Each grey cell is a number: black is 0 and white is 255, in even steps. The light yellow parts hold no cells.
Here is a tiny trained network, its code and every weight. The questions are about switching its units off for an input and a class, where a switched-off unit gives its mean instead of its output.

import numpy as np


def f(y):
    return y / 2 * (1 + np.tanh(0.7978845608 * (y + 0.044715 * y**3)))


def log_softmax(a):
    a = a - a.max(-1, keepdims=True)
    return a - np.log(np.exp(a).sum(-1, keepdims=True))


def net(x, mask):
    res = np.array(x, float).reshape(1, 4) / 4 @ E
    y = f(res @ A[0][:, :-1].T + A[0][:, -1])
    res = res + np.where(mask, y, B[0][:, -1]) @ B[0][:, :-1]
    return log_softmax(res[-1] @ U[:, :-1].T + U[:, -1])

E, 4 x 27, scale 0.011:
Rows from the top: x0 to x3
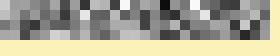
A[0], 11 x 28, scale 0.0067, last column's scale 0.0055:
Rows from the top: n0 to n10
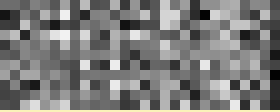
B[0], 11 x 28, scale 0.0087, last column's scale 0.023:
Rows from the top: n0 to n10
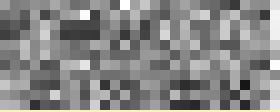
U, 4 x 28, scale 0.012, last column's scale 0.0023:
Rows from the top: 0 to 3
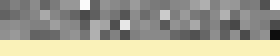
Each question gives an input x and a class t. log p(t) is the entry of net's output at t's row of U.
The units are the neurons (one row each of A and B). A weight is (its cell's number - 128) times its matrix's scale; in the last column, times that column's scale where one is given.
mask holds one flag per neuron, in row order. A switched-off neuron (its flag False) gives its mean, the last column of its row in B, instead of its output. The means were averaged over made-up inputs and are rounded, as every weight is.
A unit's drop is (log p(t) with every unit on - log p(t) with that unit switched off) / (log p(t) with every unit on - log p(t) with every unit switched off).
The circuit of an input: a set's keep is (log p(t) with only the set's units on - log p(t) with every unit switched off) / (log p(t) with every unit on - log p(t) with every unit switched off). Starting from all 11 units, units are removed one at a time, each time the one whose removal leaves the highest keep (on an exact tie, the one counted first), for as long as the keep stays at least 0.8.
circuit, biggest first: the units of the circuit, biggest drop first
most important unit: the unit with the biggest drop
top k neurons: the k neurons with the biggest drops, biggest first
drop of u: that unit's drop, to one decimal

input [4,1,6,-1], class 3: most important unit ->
n0
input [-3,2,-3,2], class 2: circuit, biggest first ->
(n1; n8; n2)
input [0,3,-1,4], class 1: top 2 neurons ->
(n1; n3)
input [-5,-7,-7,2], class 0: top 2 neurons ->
(n1; n8)
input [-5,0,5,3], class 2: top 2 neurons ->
(n0; n10)
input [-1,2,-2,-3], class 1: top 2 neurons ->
(n1; n8)
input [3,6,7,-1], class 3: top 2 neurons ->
(n8; n1)
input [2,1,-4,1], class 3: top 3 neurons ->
(n0; n1; n6)
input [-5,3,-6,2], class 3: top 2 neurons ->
(n10; n1)
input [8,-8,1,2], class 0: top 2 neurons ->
(n1; n0)
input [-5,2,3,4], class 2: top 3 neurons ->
(n0; n2; n9)
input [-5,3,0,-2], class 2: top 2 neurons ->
(n1; n0)
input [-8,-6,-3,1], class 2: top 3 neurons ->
(n9; n4; n0)
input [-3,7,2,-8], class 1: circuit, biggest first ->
(n2)
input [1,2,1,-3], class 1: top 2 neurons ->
(n1; n6)
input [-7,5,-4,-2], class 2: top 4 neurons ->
(n0; n1; n9; n4)
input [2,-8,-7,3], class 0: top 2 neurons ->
(n1; n8)
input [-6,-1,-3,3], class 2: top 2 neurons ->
(n0; n9)
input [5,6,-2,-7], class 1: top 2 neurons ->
(n1; n2)
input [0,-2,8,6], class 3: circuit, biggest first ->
(n8)
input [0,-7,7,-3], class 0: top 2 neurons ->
(n1; n10)
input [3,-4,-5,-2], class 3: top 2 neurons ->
(n6; n0)
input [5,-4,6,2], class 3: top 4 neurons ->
(n0; n6; n9; n4)
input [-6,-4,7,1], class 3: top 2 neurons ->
(n8; n6)
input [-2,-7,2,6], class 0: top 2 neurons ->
(n1; n2)
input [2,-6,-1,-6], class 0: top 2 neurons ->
(n1; n3)
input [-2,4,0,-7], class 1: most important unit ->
n2
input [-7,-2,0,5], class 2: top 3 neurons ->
(n0; n9; n4)
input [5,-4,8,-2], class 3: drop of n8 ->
0.2
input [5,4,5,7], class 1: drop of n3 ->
0.2
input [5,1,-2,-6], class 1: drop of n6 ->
0.1
